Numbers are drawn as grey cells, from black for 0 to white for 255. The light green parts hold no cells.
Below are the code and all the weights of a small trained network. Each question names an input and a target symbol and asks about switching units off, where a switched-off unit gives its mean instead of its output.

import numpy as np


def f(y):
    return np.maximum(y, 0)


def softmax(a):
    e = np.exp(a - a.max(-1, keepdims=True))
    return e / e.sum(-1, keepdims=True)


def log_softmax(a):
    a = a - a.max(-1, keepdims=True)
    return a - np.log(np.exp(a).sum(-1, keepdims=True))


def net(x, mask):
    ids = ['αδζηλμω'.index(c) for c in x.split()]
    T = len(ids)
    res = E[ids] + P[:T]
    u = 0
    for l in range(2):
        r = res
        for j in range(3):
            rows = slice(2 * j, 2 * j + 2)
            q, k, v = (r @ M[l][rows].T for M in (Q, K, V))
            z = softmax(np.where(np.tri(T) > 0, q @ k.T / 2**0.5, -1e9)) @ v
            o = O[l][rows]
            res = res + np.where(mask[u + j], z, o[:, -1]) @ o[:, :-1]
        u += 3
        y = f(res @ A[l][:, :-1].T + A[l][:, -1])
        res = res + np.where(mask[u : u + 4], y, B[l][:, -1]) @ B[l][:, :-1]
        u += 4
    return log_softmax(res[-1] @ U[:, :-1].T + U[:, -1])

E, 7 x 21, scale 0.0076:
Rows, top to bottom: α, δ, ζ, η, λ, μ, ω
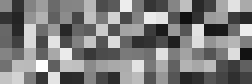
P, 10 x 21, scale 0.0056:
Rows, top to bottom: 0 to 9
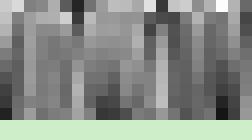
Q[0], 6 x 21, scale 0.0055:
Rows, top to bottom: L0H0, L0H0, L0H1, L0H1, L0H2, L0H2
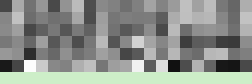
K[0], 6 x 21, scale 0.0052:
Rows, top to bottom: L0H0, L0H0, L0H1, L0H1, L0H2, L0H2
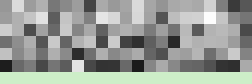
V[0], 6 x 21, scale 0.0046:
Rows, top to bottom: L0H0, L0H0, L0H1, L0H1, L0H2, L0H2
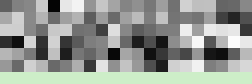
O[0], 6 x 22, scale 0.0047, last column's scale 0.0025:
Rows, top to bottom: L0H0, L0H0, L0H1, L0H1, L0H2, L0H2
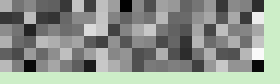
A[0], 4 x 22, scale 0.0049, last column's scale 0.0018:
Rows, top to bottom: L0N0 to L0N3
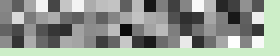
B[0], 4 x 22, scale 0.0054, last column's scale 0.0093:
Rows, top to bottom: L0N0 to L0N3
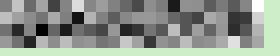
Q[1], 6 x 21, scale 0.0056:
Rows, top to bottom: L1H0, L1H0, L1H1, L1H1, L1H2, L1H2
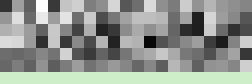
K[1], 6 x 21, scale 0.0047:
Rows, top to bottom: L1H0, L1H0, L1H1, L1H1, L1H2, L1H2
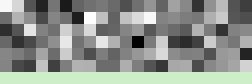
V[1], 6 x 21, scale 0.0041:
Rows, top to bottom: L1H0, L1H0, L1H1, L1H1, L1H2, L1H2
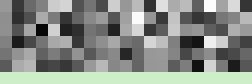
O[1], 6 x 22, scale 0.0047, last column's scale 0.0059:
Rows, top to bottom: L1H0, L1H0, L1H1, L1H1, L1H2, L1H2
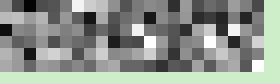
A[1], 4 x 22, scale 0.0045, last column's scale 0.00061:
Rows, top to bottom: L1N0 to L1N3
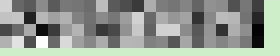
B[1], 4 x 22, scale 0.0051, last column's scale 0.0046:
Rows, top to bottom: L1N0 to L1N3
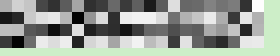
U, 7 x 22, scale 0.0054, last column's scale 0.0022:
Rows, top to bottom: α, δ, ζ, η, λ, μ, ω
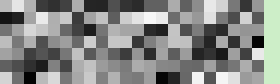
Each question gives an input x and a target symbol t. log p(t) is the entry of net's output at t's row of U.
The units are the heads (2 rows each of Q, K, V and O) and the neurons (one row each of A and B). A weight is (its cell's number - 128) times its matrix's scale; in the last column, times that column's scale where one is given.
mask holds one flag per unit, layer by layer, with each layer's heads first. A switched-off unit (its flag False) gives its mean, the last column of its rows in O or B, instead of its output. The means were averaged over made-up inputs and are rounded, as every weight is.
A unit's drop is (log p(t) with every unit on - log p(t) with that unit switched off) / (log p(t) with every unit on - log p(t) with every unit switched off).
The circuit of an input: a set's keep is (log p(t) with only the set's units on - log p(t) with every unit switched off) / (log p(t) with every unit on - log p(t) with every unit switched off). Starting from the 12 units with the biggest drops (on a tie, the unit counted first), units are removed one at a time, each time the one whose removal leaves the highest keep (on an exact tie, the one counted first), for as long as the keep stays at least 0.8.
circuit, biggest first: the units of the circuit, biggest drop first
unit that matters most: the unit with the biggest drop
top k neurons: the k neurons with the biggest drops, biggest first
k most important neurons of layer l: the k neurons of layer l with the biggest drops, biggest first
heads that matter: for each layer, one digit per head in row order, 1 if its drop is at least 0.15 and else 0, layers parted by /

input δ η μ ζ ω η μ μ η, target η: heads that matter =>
110 / 011
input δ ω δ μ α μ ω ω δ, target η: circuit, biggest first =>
(L0N1 L1H1)
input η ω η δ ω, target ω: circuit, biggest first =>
(L0H1)
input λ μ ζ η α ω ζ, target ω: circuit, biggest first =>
(L0H1 L1H0)
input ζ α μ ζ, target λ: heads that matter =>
011 / 100
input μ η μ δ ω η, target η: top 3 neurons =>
(L0N1 L1N3 L1N1)
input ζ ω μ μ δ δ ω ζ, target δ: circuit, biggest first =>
(L0N2 L1H1)
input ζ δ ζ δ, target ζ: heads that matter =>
000 / 010
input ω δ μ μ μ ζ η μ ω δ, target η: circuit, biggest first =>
(L0H2 L1H1 L0N0)
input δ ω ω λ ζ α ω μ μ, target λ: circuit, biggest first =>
(L0H0 L0N0 L1H0)
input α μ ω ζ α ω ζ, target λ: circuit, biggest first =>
(L0H1 L0N3 L1H0)
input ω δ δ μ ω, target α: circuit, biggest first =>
(L1H1 L1N0)
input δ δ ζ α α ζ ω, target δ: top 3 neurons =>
(L0N2 L0N1 L1N3)
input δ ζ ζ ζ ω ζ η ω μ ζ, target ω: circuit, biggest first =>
(L0H1 L1H0 L0N1 L1N0)
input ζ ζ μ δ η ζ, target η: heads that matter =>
111 / 011
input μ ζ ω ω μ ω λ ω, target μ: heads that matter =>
101 / 100
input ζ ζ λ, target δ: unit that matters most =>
L0H2
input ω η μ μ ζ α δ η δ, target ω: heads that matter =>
010 / 011
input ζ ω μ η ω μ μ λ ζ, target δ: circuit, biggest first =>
(L1H0 L1N0)
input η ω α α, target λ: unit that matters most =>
L1H2
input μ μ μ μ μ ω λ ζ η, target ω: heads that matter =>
000 / 001
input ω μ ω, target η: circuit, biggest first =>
(L1H1 L0N0)
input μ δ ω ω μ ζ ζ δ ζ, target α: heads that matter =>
000 / 010
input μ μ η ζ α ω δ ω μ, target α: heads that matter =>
100 / 100
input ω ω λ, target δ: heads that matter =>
000 / 000
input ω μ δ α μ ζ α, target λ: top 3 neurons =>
(L0N1 L1N2 L0N3)
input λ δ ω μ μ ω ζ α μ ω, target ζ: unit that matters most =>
L1H1
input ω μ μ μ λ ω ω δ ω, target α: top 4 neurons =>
(L0N1 L1N3 L1N0 L1N1)
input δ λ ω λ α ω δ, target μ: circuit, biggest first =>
(L0N2 L1H0)
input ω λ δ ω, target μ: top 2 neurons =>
(L0N0 L0N3)
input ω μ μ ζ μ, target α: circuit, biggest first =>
(L0H0 L0N2 L1N3)
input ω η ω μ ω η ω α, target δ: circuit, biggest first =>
(L0N3 L1N1)
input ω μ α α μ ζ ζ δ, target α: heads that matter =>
001 / 000
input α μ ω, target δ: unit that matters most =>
L0H2
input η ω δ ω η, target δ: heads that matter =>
110 / 010
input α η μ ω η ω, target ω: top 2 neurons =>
(L0N1 L1N3)
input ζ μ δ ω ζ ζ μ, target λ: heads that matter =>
100 / 000
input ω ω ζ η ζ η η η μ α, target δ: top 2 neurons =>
(L0N3 L1N1)
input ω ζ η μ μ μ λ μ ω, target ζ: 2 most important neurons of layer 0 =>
(L0N1 L0N0)
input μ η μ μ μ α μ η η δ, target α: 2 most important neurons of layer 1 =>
(L1N0 L1N3)
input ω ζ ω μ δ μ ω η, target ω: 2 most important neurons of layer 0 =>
(L0N3 L0N1)
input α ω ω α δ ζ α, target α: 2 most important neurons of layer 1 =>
(L1N2 L1N3)
